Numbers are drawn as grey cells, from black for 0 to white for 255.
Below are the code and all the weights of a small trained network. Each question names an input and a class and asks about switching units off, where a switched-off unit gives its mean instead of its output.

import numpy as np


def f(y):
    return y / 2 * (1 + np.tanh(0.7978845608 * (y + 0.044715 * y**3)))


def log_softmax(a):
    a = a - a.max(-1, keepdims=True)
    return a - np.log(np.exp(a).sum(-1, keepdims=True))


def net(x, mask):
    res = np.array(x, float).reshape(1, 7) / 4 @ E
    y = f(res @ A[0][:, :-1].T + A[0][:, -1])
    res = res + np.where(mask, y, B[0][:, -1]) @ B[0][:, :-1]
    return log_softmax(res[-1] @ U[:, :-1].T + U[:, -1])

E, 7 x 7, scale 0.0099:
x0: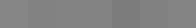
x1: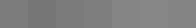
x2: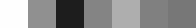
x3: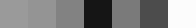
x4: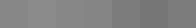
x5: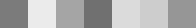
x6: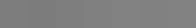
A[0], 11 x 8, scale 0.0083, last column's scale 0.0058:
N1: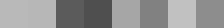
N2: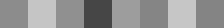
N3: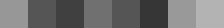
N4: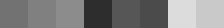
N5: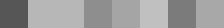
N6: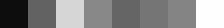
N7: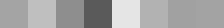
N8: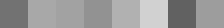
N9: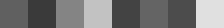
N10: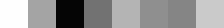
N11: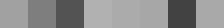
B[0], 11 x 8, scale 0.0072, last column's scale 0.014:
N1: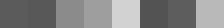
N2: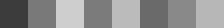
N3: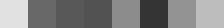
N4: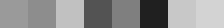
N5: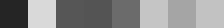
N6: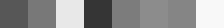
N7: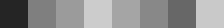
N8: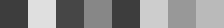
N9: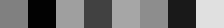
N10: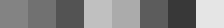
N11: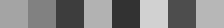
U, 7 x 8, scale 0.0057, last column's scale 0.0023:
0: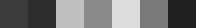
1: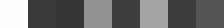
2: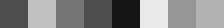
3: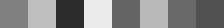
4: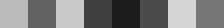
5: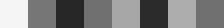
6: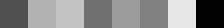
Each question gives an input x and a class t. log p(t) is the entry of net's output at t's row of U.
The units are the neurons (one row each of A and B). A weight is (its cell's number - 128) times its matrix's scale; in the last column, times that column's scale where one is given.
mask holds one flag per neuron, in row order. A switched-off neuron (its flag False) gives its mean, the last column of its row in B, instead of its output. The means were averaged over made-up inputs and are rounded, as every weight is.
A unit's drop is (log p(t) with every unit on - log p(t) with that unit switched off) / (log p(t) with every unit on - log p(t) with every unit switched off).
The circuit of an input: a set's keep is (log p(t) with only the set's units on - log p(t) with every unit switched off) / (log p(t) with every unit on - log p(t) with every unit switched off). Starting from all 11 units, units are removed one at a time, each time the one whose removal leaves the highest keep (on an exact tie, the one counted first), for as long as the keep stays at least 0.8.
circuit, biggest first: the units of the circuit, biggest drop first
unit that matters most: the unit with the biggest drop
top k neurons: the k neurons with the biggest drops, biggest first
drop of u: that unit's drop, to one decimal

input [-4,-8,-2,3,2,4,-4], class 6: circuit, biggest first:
N9, N11
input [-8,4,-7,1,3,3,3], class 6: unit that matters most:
N11
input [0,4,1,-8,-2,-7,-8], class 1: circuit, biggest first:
N11, N7
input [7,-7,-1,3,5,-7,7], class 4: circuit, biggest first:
N10, N4
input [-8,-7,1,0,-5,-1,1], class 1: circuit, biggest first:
N6, N2, N7
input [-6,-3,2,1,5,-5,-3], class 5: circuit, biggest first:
N3, N6
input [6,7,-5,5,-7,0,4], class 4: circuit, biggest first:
N4, N7
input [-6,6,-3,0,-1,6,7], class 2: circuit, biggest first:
N8, N5
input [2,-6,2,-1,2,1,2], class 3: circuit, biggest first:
N9, N6
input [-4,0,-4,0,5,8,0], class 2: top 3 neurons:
N8, N5, N4
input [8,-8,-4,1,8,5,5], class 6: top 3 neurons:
N11, N2, N9
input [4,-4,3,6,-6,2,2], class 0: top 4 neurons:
N1, N2, N7, N10
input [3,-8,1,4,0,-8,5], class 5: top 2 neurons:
N3, N6
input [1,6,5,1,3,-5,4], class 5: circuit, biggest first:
N3
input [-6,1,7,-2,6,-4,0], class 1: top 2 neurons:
N11, N4
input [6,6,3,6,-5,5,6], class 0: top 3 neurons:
N1, N10, N7
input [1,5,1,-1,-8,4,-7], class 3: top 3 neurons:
N6, N9, N4
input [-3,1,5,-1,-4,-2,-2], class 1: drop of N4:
0.1
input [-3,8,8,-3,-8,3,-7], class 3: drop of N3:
0.0
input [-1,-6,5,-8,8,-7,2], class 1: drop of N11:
0.1
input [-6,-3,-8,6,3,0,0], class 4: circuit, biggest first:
N4
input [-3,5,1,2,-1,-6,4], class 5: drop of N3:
0.3
